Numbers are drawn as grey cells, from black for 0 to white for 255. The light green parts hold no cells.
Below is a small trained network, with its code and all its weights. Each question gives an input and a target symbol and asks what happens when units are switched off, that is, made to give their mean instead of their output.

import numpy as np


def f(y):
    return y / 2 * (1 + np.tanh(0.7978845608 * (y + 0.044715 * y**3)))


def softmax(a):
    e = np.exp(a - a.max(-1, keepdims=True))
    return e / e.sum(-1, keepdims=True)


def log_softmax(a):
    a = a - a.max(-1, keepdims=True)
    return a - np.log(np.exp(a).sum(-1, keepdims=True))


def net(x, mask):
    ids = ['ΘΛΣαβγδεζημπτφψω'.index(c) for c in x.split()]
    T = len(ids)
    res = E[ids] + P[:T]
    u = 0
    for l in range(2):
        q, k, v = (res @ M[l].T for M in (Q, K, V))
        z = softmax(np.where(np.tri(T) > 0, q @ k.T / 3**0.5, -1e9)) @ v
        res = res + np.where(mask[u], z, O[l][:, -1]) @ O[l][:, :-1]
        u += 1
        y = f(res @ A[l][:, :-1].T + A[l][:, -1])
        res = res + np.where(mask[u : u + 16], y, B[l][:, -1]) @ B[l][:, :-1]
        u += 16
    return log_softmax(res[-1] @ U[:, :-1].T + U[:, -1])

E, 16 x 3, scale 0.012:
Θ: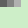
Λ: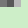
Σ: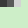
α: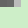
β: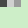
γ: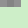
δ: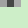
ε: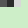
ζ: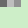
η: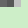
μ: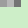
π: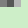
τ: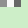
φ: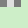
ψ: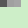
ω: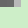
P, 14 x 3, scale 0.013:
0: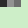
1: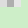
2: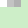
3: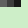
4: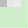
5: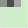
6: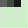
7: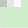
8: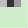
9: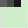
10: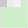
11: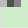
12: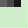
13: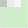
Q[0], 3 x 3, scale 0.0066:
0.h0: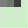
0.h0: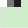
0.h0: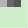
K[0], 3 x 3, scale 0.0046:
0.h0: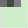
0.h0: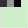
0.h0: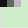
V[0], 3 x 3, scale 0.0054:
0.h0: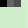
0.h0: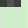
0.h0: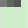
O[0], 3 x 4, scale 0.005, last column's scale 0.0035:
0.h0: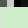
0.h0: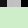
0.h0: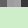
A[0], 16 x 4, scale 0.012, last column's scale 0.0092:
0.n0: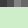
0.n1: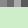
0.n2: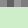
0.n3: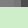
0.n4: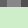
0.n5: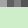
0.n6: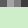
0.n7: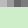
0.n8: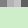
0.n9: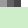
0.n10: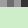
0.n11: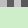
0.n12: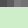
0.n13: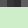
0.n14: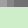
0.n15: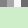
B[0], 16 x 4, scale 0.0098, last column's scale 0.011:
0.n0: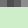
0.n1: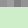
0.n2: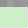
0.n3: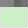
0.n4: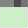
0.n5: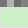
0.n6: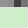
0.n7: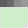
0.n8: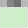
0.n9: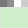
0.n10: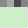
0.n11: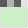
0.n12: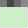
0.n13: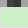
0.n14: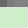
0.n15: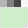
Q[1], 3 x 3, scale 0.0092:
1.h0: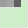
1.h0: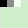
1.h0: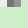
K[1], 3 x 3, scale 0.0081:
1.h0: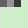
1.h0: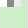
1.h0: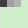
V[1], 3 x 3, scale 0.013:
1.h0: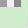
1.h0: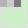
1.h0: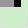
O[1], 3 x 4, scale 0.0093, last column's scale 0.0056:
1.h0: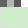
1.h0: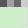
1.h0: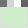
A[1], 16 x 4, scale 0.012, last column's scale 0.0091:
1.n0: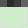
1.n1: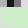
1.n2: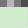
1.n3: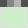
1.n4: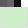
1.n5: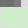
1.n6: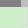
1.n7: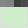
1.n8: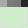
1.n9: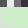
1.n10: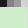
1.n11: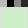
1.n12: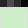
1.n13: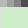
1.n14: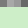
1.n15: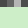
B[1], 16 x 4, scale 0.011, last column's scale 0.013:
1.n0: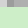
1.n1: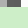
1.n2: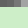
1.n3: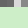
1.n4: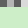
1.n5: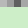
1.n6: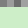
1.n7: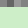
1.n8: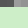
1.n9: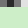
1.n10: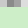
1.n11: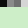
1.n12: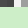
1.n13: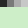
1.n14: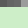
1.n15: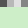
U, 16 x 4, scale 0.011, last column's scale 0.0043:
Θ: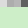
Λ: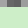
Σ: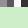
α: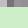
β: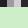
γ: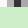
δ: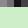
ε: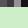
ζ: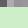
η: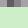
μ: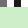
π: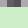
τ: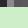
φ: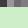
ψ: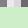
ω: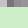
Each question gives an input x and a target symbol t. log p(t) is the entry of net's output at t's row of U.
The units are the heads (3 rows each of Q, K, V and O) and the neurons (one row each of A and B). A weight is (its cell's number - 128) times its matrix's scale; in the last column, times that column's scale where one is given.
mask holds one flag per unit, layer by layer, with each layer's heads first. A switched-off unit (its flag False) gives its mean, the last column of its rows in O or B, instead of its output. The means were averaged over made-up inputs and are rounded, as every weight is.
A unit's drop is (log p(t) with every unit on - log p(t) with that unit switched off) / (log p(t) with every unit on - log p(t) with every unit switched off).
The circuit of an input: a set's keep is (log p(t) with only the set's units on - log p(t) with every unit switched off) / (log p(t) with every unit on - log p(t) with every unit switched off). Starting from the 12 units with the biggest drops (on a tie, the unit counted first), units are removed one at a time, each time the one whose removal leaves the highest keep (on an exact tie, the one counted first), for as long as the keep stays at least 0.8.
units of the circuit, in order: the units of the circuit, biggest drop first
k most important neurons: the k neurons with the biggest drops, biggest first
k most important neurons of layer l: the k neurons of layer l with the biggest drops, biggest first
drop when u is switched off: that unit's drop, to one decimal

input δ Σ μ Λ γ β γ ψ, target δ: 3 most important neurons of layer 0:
[0.n15, 0.n9, 0.n11]
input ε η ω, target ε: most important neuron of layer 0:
[0.n15]
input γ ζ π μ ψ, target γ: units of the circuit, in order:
[0.n15, 1.n11]
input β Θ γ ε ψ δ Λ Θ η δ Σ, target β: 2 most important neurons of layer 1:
[1.n13, 1.n1]
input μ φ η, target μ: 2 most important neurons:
[0.n15, 0.n11]
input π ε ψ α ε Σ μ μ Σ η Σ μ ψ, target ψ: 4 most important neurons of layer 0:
[0.n15, 0.n9, 0.n8, 0.n11]
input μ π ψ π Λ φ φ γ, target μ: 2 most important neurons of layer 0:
[0.n15, 0.n9]
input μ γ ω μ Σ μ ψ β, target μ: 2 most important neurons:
[0.n15, 0.n9]
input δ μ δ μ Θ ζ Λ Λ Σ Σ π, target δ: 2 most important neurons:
[0.n15, 0.n9]
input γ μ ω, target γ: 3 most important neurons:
[0.n15, 1.n11, 0.n11]
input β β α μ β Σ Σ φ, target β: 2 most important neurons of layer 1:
[1.n13, 1.n1]
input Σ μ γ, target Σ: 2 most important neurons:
[0.n9, 0.n0]
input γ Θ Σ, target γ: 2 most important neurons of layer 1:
[1.n11, 1.n9]
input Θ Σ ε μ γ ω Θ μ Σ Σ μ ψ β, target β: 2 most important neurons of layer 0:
[0.n15, 0.n8]
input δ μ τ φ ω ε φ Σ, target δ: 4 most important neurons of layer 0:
[0.n9, 0.n15, 0.n8, 0.n11]
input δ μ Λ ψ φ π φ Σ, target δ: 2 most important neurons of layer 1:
[1.n1, 1.n11]
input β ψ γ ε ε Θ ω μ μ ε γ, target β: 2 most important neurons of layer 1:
[1.n13, 1.n1]
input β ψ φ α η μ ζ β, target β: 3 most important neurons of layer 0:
[0.n6, 0.n9, 0.n4]
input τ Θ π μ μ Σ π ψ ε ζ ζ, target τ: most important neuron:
[1.n9]
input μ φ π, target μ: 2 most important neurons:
[0.n15, 0.n11]
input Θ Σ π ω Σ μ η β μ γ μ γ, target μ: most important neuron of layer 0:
[0.n11]
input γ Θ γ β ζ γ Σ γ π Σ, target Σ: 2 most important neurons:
[1.n12, 0.n15]
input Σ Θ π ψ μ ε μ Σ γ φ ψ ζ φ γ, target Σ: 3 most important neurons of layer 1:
[1.n13, 1.n4, 1.n8]
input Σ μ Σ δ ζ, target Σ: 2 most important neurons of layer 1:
[1.n13, 1.n4]
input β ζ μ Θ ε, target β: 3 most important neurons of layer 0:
[0.n6, 0.n9, 0.n4]
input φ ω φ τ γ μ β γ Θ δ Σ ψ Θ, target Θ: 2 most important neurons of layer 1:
[1.n12, 1.n0]
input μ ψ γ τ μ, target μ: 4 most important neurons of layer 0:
[0.n15, 0.n9, 0.n11, 0.n13]
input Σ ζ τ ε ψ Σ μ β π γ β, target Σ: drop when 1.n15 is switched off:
0.0
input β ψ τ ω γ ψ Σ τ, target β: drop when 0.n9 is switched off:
0.2
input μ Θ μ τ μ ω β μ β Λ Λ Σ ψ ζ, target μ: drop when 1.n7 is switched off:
-0.1
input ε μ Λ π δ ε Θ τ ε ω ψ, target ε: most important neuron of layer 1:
[1.n11]
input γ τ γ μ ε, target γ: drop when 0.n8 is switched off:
0.1
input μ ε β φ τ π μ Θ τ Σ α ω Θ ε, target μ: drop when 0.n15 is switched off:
0.4
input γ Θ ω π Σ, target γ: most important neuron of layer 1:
[1.n11]
